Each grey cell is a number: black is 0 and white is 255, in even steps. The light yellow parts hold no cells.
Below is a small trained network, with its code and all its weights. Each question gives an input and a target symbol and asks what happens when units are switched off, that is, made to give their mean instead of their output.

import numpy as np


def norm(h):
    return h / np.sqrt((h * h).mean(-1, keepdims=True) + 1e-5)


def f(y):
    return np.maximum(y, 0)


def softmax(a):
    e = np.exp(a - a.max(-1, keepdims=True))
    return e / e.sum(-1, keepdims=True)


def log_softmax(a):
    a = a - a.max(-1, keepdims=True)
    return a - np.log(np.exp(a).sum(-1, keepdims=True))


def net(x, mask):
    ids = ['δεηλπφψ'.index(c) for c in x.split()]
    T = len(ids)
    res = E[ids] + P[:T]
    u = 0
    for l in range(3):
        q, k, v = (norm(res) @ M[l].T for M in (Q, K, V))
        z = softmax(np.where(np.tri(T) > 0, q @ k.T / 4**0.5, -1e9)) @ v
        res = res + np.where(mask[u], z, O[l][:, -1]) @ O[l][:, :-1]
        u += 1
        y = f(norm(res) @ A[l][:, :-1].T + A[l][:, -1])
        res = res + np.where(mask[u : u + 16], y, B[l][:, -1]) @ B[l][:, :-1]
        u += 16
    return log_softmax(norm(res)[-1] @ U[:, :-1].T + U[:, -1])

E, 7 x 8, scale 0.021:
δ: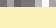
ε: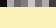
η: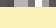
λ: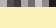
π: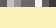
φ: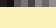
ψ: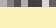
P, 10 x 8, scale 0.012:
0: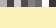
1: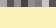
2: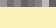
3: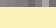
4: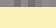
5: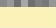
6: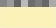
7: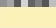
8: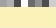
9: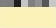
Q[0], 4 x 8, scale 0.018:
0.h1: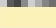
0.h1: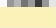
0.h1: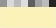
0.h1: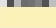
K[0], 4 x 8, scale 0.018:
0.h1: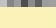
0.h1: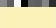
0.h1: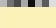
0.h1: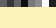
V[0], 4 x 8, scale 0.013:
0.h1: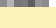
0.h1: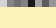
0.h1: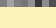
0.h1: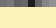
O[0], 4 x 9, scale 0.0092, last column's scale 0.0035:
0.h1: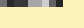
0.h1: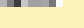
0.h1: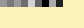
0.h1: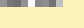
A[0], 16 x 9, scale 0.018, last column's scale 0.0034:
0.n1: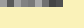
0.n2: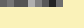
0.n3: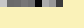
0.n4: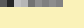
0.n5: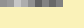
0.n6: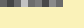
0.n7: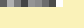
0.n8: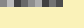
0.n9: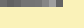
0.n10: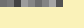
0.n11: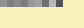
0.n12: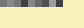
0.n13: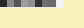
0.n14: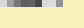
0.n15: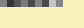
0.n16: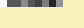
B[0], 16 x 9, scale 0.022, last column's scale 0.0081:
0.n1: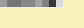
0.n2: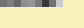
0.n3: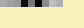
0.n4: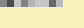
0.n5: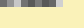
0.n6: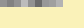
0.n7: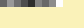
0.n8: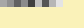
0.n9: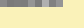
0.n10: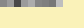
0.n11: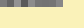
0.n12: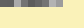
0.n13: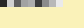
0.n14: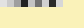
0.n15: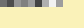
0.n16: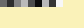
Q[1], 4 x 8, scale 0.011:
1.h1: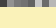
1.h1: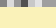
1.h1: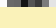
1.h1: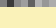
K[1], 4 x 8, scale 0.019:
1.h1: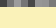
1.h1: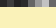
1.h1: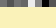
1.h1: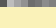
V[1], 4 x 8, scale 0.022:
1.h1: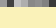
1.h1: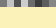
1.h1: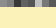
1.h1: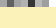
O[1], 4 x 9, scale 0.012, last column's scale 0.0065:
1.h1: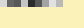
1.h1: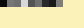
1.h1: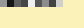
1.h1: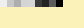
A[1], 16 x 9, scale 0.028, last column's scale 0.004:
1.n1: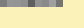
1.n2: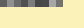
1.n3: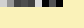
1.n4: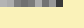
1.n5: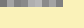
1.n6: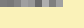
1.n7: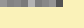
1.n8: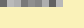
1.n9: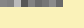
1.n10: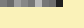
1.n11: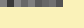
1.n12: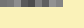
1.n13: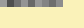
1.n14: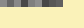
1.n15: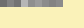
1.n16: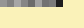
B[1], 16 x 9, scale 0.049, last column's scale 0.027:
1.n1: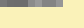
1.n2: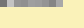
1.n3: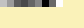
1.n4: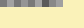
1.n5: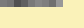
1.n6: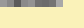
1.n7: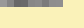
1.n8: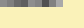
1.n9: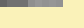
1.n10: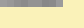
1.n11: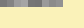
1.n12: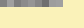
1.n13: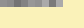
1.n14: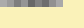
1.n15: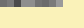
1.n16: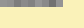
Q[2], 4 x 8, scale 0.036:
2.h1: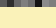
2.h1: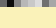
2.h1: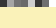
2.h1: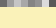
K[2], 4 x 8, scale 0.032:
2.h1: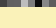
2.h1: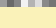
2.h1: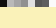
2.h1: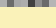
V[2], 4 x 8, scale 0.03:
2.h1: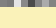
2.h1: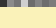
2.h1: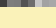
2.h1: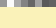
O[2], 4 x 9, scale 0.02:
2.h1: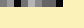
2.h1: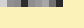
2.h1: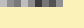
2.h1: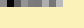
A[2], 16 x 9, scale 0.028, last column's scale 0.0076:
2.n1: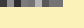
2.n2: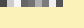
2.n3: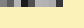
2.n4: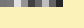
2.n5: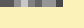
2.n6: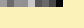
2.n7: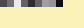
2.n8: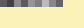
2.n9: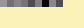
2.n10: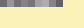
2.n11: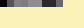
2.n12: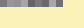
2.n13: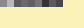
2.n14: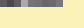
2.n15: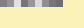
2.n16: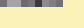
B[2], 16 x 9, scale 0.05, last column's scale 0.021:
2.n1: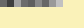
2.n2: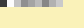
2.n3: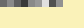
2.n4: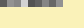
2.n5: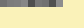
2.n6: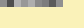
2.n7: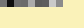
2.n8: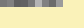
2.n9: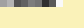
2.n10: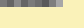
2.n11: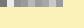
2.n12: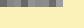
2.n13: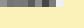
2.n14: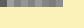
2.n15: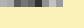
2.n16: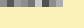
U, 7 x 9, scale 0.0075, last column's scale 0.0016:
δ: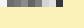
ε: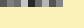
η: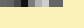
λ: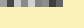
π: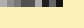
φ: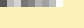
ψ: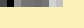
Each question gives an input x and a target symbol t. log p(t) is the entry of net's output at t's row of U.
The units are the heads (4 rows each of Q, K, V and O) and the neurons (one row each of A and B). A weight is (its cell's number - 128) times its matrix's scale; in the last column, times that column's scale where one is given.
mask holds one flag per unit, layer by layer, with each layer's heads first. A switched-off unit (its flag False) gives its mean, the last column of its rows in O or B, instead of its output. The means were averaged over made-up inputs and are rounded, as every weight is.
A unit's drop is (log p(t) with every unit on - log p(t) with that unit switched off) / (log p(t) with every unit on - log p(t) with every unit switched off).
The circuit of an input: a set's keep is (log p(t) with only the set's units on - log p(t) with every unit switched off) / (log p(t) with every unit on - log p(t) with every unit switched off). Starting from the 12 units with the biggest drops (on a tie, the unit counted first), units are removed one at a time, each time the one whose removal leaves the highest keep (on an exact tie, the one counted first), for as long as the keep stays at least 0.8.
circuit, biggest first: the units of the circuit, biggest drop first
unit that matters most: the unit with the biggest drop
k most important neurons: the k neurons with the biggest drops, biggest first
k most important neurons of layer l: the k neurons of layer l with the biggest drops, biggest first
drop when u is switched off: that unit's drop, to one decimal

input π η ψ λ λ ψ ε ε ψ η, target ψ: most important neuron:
(2.n1)
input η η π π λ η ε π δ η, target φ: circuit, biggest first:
(1.h1, 2.n11, 1.n3)
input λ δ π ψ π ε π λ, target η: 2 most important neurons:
(1.n3, 0.n16)
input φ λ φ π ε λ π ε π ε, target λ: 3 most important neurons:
(0.n13, 1.n3, 2.n6)
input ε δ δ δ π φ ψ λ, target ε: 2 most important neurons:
(0.n16, 1.n3)
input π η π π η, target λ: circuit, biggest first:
(1.n3, 1.h1, 2.n6, 0.n8)
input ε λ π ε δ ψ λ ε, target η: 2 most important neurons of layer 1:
(1.n3, 1.n5)
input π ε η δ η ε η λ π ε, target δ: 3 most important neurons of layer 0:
(0.n13, 0.n16, 0.n14)
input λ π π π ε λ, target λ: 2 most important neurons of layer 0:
(0.n16, 0.n8)
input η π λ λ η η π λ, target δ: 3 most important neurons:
(0.n16, 1.n3, 0.n4)
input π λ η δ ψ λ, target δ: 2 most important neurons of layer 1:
(1.n3, 1.n13)
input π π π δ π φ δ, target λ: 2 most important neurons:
(0.n14, 1.n3)
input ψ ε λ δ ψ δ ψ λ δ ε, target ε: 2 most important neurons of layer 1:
(1.n3, 1.n1)
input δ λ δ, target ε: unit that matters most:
1.h1
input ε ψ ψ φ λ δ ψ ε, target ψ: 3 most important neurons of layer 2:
(2.n1, 2.n9, 2.n2)
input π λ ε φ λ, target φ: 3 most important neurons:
(0.n16, 2.n11, 1.n3)
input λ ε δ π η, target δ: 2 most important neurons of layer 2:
(2.n15, 2.n9)
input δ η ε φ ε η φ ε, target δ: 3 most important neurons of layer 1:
(1.n3, 1.n2, 1.n8)
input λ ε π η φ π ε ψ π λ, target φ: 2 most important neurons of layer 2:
(2.n11, 2.n9)
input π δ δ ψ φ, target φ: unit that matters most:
2.h1
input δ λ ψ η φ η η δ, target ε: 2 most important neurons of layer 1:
(1.n3, 1.n9)
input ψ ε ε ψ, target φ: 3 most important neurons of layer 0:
(0.n2, 0.n3, 0.n4)
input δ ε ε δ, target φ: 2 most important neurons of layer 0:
(0.n14, 0.n2)
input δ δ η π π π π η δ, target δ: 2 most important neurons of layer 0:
(0.n14, 0.n16)
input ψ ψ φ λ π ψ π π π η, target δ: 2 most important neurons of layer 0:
(0.n16, 0.n13)
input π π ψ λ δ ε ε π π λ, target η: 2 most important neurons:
(0.n16, 1.n3)
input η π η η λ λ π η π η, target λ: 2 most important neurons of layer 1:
(1.n3, 1.n13)
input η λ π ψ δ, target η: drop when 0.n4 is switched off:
0.0
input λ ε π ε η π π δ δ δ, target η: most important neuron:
(1.n3)
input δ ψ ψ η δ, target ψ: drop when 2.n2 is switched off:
0.1
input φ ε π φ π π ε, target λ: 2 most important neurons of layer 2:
(2.n6, 2.n9)
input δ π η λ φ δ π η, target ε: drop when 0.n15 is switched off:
-0.1
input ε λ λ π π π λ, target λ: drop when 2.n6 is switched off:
0.2
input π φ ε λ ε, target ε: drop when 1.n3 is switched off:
0.9
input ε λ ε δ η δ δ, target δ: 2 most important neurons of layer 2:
(2.n9, 2.n2)
